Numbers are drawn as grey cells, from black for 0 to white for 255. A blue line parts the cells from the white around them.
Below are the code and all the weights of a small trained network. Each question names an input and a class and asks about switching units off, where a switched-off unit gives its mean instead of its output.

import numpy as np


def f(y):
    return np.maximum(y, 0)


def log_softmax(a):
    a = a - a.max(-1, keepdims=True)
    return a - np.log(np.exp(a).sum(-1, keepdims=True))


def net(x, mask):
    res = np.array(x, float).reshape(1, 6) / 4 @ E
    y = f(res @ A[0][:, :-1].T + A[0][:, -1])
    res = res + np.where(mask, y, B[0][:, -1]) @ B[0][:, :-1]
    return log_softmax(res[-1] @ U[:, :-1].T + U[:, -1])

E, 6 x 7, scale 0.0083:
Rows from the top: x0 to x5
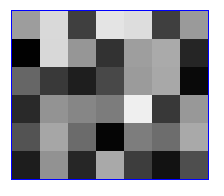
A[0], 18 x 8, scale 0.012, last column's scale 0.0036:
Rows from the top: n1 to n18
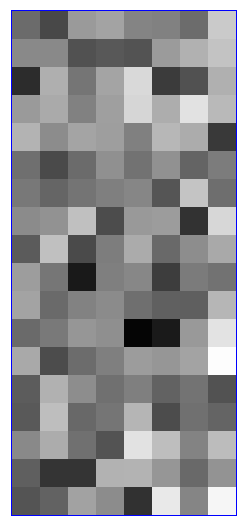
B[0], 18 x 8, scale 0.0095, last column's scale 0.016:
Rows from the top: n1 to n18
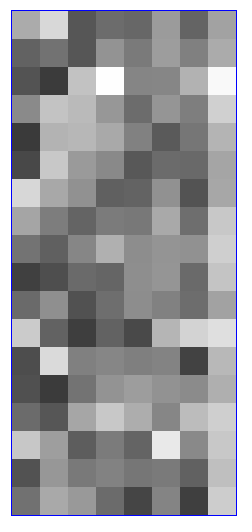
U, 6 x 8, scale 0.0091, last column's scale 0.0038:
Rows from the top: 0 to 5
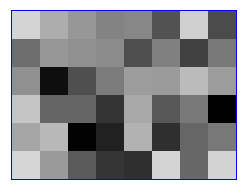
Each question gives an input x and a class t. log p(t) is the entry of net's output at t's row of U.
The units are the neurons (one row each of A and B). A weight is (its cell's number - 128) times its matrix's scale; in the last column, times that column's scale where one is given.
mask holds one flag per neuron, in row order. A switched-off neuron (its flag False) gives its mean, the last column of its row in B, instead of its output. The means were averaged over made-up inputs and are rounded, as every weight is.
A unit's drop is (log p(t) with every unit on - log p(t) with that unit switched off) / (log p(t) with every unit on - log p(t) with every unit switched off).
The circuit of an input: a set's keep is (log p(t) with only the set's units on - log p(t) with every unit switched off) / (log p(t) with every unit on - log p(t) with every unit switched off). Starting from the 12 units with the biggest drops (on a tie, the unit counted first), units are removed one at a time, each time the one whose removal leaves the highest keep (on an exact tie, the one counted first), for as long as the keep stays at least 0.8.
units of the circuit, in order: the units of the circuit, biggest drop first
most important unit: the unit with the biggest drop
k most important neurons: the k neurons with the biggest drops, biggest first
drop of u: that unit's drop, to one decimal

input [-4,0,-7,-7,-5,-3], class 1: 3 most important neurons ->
(n5 n16 n7)
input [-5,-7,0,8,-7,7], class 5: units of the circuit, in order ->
(n12 n1)
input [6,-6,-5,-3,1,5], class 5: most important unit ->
n12
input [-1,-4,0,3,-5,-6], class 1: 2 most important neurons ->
(n5 n12)
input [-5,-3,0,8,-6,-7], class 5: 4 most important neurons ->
(n3 n1 n15 n16)
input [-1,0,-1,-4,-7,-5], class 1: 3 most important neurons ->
(n5 n12 n16)
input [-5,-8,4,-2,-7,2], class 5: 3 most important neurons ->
(n3 n1 n12)
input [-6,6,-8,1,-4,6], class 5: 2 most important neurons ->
(n12 n18)
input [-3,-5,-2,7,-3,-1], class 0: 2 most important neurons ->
(n16 n18)
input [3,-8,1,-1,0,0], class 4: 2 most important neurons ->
(n3 n16)
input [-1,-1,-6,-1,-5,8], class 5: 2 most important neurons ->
(n12 n15)
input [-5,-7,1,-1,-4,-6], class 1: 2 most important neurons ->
(n5 n12)
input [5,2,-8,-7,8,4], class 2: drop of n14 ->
0.2
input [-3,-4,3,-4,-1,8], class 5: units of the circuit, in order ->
(n12)
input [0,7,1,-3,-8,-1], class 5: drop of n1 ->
0.1
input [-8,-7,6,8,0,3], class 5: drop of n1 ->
0.2
